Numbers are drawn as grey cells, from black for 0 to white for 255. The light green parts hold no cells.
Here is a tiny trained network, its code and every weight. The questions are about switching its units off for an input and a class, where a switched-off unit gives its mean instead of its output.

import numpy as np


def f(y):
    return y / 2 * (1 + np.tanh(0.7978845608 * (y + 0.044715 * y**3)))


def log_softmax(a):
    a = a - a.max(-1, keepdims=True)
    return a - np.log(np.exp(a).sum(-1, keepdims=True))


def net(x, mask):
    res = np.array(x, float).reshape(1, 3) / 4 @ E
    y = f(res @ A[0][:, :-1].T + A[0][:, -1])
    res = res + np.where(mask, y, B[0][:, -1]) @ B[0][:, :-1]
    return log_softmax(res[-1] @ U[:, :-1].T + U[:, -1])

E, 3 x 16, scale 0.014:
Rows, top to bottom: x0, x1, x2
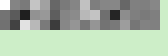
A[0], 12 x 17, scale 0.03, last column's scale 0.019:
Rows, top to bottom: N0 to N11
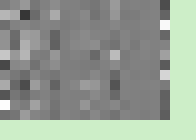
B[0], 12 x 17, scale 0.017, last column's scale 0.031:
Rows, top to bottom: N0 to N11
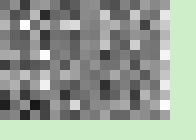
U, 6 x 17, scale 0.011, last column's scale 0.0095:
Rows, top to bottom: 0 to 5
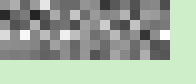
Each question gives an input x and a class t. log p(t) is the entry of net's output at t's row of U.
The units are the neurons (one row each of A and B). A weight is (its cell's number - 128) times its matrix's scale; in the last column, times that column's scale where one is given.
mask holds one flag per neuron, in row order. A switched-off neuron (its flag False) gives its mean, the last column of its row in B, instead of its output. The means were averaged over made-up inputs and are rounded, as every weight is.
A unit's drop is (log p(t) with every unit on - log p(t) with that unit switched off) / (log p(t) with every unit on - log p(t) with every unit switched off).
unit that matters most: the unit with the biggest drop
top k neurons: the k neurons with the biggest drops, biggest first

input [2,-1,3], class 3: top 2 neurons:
[N1, N9]
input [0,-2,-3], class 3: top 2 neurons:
[N4, N3]
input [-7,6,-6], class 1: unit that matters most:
N5
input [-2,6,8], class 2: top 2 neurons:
[N4, N5]
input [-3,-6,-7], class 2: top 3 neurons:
[N1, N8, N9]
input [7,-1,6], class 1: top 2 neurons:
[N10, N1]
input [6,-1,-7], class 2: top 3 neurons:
[N1, N6, N9]
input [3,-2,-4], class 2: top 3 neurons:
[N1, N8, N7]
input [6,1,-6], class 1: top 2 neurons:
[N10, N4]
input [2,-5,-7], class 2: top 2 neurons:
[N1, N8]
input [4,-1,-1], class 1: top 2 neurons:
[N10, N2]
